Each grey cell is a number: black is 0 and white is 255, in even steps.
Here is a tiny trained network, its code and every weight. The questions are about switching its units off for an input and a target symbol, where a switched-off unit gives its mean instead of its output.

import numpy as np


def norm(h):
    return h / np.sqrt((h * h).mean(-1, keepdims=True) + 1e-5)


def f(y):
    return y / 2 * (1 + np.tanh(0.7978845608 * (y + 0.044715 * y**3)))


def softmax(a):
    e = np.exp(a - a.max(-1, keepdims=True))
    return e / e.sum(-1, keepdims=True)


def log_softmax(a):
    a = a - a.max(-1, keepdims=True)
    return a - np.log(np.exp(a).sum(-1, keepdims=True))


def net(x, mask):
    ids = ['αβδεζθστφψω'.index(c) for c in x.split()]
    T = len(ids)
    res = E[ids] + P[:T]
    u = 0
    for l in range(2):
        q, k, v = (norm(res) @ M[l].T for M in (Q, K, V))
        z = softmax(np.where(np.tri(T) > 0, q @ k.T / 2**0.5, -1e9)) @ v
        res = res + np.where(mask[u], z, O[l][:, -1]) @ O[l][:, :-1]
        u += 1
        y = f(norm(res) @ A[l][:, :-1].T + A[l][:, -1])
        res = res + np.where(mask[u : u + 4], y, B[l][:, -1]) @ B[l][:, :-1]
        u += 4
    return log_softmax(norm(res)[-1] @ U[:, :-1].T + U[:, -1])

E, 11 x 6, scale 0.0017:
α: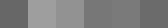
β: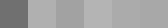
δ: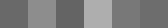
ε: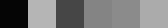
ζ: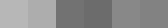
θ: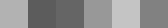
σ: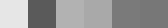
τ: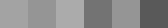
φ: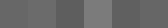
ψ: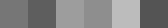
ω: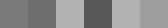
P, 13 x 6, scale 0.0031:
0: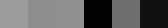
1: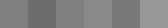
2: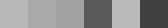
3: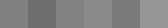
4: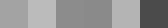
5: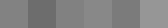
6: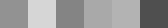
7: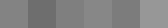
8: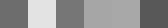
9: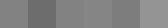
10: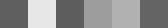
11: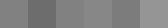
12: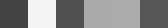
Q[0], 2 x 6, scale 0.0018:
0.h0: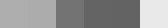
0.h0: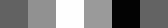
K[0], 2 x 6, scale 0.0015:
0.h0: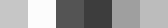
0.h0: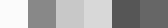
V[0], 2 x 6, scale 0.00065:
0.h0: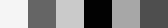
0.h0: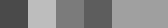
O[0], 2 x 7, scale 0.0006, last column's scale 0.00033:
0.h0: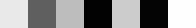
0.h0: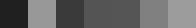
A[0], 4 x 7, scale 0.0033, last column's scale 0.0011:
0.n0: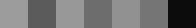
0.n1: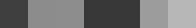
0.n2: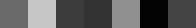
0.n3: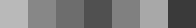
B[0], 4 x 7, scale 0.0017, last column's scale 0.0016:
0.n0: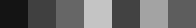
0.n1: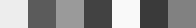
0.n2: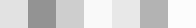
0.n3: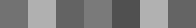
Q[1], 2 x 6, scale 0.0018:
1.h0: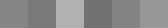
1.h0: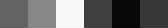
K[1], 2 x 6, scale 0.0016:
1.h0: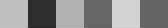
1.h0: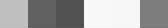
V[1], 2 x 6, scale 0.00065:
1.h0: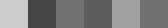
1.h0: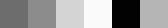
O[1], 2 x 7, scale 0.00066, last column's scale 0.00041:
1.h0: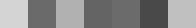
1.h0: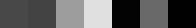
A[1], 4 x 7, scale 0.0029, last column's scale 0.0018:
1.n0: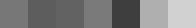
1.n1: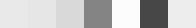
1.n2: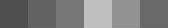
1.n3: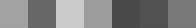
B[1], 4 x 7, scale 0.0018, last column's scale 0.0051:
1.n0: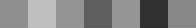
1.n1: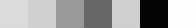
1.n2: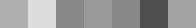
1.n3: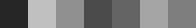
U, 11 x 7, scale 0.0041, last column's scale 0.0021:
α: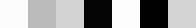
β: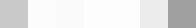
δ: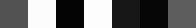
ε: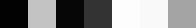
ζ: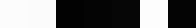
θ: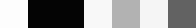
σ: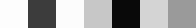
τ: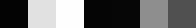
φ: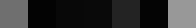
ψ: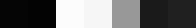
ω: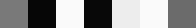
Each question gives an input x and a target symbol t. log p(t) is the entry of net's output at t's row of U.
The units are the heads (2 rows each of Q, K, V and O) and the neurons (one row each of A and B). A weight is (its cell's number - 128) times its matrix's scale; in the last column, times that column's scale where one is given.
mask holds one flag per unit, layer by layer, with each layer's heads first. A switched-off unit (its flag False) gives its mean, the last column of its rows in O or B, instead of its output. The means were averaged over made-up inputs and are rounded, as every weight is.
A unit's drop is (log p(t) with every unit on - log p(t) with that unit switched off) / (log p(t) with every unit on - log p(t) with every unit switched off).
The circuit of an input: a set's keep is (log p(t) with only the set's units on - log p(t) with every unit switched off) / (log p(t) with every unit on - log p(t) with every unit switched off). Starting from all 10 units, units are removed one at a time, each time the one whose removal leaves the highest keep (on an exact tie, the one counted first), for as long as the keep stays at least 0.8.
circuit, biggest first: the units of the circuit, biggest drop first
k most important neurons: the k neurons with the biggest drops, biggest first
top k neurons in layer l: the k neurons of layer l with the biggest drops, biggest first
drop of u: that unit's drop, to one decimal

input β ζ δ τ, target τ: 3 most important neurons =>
0.n2; 0.n0; 1.n1
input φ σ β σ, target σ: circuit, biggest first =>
1.n1; 0.n2; 0.n1
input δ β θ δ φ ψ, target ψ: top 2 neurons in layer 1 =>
1.n1; 1.n2
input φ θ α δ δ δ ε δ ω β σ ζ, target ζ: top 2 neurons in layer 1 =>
1.n1; 1.n0
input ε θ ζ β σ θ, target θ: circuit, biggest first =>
1.n1; 0.n2; 0.n1
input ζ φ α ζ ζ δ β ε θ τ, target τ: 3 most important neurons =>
0.n2; 1.n1; 0.n0
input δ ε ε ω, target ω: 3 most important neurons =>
1.n1; 0.n2; 0.n0
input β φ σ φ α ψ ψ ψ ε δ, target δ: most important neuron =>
0.n2
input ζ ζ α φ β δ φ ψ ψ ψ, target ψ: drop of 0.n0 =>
0.1
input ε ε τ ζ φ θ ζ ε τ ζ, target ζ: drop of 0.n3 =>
0.2
